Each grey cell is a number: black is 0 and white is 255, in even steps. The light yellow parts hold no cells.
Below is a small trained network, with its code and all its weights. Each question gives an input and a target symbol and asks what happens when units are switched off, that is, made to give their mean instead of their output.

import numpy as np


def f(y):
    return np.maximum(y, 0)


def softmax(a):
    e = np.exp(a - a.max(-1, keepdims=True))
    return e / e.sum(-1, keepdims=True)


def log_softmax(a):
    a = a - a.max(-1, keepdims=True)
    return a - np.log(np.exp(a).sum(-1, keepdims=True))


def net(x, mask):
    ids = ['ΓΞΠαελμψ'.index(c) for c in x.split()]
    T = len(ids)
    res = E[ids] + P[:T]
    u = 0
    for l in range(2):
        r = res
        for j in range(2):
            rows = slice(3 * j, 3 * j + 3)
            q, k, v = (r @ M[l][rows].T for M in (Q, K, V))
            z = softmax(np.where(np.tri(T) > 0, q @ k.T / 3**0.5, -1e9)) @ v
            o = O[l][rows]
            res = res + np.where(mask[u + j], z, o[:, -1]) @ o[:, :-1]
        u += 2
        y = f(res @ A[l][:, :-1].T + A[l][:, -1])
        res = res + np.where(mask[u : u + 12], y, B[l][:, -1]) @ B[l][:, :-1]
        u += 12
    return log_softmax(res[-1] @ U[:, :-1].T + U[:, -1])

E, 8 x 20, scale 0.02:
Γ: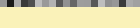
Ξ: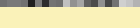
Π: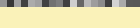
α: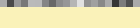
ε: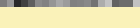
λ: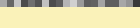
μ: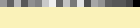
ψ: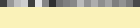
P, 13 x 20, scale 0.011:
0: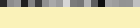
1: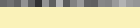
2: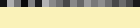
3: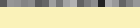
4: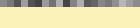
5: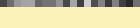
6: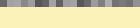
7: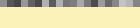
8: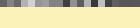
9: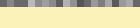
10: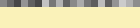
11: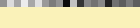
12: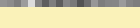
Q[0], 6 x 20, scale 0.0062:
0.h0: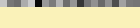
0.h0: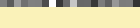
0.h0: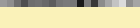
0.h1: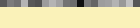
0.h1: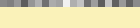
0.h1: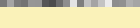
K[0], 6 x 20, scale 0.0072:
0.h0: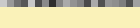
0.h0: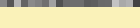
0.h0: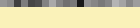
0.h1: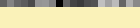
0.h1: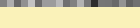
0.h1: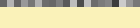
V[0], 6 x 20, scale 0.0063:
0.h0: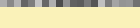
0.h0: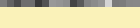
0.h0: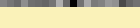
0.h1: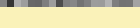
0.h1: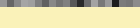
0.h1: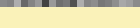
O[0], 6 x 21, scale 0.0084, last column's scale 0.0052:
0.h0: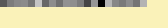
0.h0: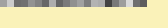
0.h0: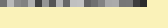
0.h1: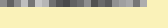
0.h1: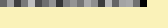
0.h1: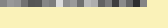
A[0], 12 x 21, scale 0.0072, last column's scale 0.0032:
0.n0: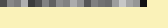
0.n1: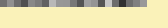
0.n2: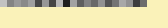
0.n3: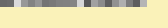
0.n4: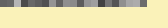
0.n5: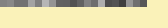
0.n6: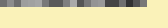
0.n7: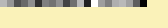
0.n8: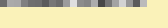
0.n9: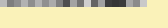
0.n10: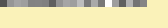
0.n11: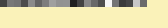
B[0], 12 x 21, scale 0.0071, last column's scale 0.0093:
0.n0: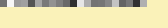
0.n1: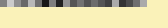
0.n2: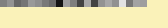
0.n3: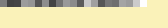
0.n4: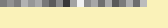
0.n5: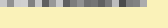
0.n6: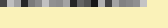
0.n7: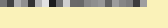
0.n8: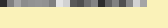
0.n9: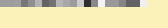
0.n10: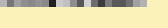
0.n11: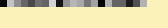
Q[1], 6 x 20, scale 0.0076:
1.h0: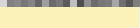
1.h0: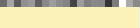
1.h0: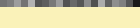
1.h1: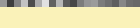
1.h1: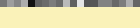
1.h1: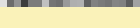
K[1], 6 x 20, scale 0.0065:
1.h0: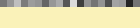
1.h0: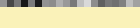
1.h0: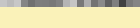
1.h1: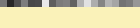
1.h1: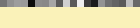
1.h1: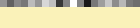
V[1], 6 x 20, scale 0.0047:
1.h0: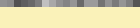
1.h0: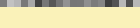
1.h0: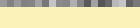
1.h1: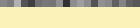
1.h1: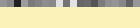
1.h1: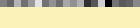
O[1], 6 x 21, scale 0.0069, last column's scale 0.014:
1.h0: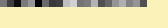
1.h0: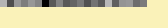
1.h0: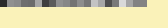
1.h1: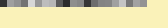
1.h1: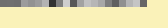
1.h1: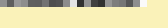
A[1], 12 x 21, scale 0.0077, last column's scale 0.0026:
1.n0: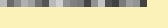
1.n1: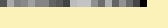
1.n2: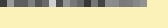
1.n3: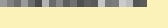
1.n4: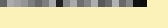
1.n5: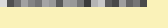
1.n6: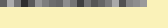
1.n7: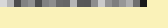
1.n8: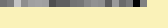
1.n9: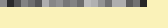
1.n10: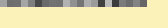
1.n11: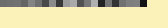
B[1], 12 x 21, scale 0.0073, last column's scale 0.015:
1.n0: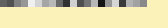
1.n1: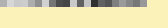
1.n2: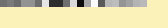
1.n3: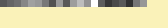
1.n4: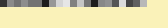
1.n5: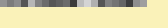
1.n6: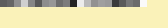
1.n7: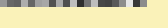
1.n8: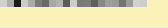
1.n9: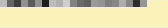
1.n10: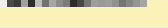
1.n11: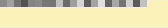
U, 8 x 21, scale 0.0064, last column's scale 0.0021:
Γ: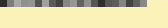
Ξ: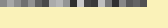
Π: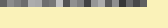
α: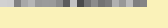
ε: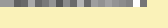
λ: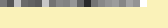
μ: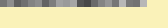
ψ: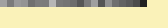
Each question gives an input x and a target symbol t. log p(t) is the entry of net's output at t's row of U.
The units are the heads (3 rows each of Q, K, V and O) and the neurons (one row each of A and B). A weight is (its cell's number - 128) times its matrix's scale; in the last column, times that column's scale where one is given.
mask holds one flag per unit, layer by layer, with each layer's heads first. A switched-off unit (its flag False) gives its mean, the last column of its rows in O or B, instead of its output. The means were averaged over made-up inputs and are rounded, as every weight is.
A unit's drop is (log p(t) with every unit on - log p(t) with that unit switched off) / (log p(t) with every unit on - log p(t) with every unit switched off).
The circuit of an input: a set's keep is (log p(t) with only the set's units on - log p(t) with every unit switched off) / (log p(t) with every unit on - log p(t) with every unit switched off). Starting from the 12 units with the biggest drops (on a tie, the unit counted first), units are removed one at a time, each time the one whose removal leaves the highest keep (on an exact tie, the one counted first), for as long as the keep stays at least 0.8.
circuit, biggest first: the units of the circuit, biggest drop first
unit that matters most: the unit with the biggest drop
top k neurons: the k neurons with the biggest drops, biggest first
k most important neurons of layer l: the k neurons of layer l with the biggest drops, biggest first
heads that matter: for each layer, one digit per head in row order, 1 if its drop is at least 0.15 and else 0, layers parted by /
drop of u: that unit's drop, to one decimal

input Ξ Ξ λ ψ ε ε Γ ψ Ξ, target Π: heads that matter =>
00 / 01
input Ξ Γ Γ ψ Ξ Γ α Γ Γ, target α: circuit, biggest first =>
[1.n8 0.n5]
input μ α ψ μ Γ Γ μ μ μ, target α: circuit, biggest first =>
[1.n8]
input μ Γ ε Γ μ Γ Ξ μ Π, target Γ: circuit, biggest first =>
[0.n6 1.h1]
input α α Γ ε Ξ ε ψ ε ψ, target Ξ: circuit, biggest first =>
[0.n6 1.n2]
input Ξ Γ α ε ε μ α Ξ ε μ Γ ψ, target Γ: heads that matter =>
11 / 00
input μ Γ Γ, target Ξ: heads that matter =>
01 / 00
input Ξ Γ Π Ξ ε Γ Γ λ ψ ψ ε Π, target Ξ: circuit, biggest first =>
[0.n6 1.n6 1.n2]
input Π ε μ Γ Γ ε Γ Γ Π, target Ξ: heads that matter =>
00 / 00
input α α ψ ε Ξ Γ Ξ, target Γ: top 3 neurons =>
[0.n0 1.n8 1.n11]
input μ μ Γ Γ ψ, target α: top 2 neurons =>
[0.n0 1.n6]
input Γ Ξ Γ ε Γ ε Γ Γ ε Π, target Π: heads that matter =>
11 / 01
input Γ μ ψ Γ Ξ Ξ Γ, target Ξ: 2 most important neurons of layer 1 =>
[1.n4 1.n11]
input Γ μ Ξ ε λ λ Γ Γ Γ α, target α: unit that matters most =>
0.h1
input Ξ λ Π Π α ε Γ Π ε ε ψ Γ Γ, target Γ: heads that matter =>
10 / 10
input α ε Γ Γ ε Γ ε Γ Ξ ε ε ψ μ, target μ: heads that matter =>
11 / 00
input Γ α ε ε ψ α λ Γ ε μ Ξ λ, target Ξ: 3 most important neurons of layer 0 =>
[0.n6 0.n2 0.n9]
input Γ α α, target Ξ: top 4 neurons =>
[0.n6 1.n2 0.n5 0.n4]
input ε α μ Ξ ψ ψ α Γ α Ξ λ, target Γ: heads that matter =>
00 / 00
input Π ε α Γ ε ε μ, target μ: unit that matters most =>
1.n2
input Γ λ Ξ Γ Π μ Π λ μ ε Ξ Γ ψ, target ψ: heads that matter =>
00 / 01
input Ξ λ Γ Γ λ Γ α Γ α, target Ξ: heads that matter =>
11 / 01
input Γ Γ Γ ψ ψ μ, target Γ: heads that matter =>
11 / 01
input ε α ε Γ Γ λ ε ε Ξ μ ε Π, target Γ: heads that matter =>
00 / 01
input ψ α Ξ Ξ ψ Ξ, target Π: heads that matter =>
11 / 01
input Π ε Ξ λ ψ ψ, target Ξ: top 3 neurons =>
[0.n6 1.n2 0.n4]
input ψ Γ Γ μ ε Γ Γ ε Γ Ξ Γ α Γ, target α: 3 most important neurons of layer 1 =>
[1.n11 1.n2 1.n1]
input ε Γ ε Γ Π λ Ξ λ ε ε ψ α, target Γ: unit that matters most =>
0.h1
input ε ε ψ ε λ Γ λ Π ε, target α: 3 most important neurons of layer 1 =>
[1.n0 1.n7 1.n4]
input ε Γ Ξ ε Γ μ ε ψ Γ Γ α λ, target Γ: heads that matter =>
00 / 01
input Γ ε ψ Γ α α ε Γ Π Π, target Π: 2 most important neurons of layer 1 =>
[1.n11 1.n2]
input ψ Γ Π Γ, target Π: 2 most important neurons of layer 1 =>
[1.n11 1.n2]
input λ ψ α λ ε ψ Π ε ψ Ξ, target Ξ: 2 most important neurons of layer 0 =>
[0.n0 0.n11]
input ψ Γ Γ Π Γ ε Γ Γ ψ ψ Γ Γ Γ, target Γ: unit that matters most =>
1.h0
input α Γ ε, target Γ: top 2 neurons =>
[1.n2 0.n11]
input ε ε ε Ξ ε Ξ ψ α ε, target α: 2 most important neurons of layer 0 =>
[0.n5 0.n11]
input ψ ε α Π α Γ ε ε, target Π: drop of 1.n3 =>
0.5
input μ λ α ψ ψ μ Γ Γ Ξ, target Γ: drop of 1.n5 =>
0.0
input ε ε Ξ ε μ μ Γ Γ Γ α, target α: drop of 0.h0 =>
0.1
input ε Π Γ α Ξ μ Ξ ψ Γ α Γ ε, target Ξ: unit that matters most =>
1.h1
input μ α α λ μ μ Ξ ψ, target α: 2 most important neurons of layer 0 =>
[0.n0 0.n8]
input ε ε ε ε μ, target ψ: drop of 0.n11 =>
0.1
